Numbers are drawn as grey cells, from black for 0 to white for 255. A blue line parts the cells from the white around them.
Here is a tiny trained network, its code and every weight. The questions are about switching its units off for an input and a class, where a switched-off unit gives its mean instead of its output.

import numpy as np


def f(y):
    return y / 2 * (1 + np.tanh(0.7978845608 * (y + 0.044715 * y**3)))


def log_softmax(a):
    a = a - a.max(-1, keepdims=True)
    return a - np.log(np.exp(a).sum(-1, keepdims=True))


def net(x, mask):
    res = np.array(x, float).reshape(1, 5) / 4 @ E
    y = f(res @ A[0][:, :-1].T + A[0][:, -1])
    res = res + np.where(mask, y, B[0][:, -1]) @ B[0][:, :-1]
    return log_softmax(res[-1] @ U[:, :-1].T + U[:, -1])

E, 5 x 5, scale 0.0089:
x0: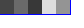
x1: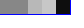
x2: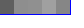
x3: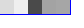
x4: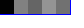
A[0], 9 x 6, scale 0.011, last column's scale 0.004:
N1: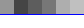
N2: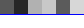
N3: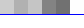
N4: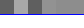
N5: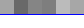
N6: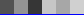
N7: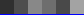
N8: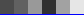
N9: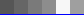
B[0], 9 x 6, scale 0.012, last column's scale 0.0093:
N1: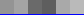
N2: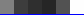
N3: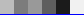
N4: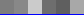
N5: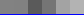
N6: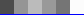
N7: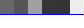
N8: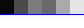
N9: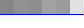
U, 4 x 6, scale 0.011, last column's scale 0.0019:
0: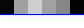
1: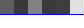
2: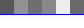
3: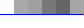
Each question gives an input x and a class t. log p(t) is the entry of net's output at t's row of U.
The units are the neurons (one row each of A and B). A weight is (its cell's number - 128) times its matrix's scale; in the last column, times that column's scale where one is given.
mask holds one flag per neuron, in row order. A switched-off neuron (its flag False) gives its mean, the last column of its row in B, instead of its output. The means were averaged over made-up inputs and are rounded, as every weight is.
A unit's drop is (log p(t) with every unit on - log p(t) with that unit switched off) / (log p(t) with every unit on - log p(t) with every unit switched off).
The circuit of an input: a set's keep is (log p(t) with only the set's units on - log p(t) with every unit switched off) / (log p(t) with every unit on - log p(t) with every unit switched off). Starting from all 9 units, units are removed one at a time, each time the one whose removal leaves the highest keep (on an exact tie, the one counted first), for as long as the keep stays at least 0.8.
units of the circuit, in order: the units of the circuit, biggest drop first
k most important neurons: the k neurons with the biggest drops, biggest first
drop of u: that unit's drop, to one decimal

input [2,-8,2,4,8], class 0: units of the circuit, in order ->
(N6)
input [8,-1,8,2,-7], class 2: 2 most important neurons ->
(N7; N3)
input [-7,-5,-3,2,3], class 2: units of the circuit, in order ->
(N7; N2)
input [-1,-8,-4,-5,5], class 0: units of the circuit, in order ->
(N2; N8)
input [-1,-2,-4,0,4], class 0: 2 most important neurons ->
(N2; N3)
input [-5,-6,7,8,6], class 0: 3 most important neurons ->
(N4; N6; N2)
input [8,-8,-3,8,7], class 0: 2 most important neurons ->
(N6; N4)
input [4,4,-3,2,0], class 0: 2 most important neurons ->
(N7; N3)
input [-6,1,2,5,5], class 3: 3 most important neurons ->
(N8; N2; N7)
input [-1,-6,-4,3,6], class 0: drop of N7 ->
-0.1
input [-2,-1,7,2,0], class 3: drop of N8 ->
0.4
